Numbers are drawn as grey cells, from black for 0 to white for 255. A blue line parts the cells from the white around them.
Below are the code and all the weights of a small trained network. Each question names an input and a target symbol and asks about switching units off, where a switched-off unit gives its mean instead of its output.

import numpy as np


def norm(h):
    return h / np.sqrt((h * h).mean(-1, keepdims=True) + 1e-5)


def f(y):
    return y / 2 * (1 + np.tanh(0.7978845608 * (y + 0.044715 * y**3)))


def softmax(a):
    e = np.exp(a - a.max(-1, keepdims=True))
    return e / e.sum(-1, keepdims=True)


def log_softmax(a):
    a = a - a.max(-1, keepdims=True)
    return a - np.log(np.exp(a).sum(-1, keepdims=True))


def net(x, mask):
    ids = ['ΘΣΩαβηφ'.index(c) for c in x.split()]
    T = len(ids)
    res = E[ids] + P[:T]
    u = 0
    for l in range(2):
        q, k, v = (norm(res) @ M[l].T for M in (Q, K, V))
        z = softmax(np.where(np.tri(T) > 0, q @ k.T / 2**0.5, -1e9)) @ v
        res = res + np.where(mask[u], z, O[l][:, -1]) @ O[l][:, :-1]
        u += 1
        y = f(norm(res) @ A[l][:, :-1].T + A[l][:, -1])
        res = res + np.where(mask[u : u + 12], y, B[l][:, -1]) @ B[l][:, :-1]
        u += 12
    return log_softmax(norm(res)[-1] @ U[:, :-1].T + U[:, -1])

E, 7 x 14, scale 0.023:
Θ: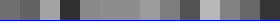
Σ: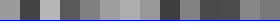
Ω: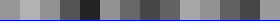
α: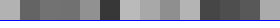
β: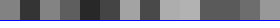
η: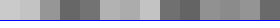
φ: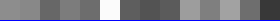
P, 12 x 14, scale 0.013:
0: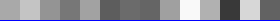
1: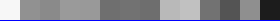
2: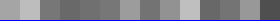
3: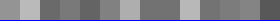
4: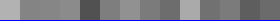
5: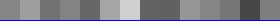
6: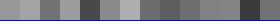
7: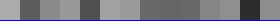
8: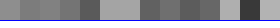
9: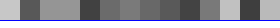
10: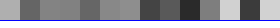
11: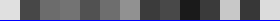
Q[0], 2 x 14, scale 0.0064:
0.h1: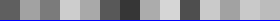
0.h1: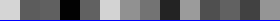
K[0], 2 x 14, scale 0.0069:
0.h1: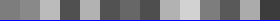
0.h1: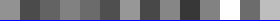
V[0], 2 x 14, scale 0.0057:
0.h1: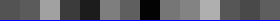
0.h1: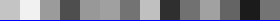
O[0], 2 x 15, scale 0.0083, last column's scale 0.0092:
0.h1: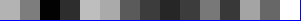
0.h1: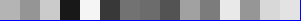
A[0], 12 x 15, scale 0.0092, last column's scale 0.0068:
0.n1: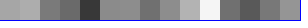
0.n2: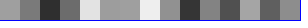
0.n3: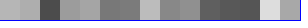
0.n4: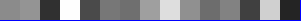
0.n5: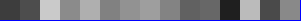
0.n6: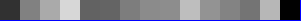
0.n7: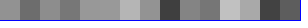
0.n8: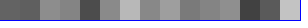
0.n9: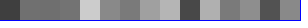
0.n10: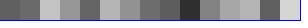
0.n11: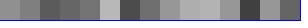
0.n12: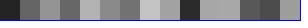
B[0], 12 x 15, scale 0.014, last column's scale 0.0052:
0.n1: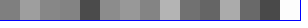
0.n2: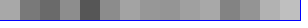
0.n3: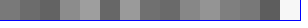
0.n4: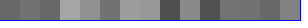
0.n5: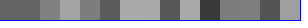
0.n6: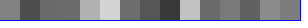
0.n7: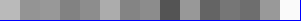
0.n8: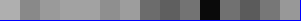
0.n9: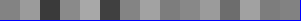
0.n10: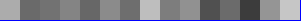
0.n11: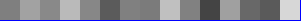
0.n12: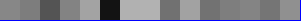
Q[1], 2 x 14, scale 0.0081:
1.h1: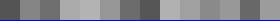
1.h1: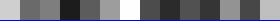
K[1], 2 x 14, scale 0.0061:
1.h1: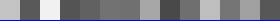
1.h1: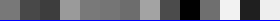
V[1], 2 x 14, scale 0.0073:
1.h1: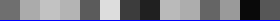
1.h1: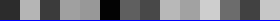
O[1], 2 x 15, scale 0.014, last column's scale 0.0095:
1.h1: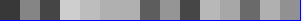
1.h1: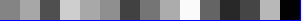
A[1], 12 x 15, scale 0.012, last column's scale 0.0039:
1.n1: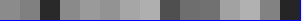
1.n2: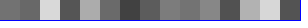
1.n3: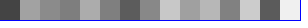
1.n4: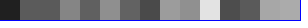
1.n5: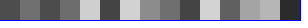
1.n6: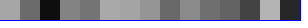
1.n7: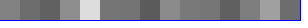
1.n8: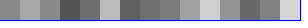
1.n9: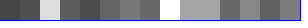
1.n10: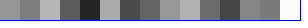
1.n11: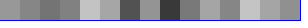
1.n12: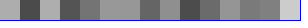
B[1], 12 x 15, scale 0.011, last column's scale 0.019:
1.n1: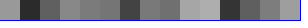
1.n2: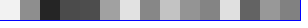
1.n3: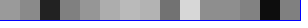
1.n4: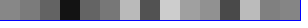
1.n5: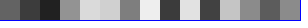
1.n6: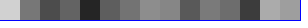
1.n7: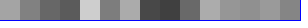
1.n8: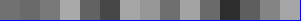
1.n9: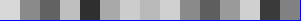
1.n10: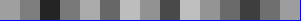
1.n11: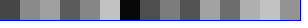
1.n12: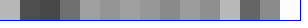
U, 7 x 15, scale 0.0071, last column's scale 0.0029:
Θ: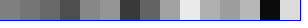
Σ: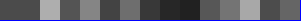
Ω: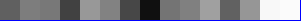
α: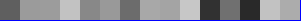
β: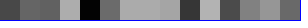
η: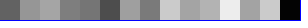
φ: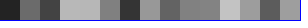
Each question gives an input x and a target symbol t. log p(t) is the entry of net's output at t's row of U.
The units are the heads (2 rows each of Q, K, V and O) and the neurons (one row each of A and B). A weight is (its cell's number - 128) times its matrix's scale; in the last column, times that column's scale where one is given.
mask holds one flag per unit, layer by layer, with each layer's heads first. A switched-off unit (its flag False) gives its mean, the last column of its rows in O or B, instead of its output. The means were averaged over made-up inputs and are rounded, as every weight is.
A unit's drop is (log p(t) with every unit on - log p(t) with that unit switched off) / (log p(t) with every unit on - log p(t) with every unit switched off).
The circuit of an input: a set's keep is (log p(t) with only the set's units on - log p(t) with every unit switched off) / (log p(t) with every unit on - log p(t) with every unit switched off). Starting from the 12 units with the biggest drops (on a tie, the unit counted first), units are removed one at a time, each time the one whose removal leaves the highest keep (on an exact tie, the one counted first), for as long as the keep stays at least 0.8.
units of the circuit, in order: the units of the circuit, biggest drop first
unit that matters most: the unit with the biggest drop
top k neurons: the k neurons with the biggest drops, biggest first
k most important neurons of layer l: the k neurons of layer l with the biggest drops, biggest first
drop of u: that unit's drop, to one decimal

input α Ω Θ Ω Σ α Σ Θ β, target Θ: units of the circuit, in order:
[1.h1 0.n10 0.n12 1.n9]
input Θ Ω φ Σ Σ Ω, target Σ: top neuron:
[0.n10]
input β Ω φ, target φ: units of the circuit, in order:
[1.h1 0.n11]
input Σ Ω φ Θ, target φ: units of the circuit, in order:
[1.n5 1.h1]
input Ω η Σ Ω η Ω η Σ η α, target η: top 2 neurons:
[0.n10 1.n2]
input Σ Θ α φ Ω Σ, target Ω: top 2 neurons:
[1.n11 0.n7]
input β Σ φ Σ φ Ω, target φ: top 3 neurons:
[1.n5 0.n10 0.n11]
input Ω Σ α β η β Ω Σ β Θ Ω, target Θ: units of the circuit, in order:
[0.n10 1.h1 0.n12 0.n1]
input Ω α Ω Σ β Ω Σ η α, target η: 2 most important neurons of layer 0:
[0.n10 0.n11]
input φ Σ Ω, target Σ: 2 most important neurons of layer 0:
[0.n1 0.n10]
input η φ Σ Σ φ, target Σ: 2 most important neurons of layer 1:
[1.n5 1.n10]
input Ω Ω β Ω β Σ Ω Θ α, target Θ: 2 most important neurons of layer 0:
[0.n10 0.n3]
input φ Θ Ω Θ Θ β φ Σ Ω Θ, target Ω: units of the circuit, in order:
[0.h1 1.n11 0.n1]
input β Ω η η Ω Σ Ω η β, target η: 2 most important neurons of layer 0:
[0.n10 0.n7]
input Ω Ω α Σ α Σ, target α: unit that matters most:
0.n7
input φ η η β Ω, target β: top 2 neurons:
[0.n1 1.n8]
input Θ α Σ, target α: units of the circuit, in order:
[0.h1 0.n7]
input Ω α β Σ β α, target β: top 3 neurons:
[1.n6 0.n2 1.n12]
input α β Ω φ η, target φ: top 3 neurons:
[1.n5 0.n11 0.n3]
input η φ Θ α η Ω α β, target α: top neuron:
[0.n8]
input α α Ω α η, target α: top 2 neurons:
[0.n7 0.n3]
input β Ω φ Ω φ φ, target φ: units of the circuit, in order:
[1.h1 1.n5]
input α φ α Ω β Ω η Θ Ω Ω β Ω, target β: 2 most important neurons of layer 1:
[1.n6 1.n11]
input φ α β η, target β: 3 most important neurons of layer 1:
[1.n8 1.n5 1.n1]
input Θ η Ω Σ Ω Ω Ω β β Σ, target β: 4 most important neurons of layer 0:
[0.n2 0.n10 0.n5 0.n7]
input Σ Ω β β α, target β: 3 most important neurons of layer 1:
[1.n6 1.n12 1.n5]
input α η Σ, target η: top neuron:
[1.n2]
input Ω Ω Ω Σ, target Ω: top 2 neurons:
[1.n11 0.n11]
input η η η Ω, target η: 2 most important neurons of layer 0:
[0.n1 0.n11]
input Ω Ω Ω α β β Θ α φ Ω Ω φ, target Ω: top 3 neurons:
[1.n11 0.n1 0.n7]
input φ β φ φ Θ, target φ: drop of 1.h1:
0.5
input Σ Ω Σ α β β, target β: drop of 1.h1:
0.2
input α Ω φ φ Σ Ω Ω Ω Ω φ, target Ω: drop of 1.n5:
0.1
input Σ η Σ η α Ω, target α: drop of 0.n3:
0.1
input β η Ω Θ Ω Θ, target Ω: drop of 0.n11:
0.2
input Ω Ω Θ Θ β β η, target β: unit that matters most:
0.n2
